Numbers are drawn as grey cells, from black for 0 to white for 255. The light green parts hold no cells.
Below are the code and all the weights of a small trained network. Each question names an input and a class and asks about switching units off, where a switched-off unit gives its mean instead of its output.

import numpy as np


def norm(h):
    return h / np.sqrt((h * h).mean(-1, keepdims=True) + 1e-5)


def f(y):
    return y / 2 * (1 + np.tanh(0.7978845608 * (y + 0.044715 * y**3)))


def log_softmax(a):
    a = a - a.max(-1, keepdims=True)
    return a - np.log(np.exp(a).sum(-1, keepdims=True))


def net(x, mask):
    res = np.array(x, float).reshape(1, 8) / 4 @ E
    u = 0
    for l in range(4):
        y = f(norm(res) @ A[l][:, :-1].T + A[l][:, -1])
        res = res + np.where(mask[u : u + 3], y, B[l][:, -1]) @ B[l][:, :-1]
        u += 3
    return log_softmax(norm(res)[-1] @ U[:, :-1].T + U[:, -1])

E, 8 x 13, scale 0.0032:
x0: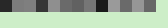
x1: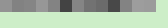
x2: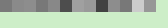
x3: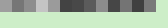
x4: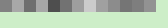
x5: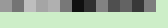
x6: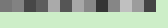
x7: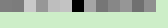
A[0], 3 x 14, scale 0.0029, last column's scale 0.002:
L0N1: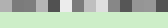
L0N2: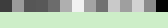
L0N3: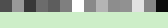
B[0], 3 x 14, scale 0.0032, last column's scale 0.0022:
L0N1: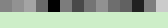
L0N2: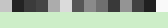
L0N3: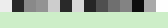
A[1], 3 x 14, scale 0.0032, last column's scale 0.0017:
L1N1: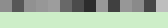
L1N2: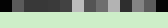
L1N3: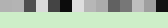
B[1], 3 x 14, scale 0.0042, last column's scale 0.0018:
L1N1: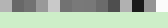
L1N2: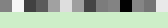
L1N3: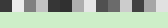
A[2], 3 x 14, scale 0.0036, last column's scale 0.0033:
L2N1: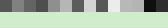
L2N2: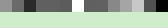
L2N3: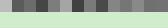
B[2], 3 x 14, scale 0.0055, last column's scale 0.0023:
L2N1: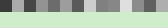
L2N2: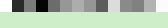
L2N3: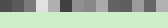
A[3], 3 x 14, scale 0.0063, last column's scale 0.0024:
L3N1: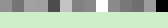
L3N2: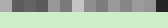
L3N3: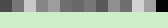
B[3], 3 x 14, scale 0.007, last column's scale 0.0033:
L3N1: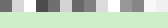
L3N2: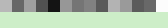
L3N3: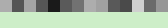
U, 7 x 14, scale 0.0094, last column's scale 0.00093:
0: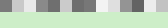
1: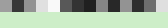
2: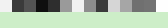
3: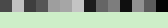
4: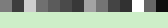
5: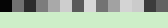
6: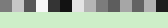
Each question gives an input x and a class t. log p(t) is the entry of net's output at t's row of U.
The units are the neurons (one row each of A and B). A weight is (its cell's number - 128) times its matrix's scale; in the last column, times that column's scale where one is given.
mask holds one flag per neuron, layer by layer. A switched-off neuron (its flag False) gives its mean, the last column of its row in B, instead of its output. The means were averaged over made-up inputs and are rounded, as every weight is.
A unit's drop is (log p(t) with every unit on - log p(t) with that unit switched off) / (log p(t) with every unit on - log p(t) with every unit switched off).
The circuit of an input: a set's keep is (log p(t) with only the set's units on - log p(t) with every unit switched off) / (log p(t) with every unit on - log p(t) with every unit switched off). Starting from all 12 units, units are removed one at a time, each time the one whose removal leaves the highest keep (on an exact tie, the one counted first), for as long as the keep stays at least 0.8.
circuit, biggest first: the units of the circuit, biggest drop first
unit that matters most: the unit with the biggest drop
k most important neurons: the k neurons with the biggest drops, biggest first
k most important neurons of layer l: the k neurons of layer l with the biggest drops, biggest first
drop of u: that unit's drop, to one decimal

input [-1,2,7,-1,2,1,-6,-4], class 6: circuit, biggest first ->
[L1N3]
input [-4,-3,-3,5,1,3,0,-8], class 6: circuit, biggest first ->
[L1N3; L0N2]
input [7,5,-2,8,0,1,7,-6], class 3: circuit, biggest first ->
[L1N2; L3N2]
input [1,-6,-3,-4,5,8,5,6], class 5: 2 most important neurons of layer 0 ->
[L0N3; L0N2]
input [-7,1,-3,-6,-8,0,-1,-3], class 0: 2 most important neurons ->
[L3N1; L0N1]
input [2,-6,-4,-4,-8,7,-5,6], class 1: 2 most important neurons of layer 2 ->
[L2N3; L2N2]
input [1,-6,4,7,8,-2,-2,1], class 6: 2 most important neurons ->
[L1N3; L0N2]
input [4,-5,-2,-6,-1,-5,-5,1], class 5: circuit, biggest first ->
[L2N1; L2N2]
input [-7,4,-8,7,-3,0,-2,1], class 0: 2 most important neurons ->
[L3N1; L0N3]
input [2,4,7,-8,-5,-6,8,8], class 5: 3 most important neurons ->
[L2N1; L0N2; L2N3]
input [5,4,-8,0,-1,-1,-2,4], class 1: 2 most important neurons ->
[L3N1; L1N1]
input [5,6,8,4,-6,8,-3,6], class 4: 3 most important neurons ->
[L3N3; L0N3; L0N2]
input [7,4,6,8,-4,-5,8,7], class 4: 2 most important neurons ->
[L3N3; L0N2]
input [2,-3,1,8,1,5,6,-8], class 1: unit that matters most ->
L1N1
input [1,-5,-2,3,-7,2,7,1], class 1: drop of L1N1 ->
0.1
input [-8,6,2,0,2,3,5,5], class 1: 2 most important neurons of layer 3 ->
[L3N1; L3N2]
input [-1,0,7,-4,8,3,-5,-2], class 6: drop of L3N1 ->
0.1
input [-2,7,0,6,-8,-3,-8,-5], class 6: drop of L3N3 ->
-0.1
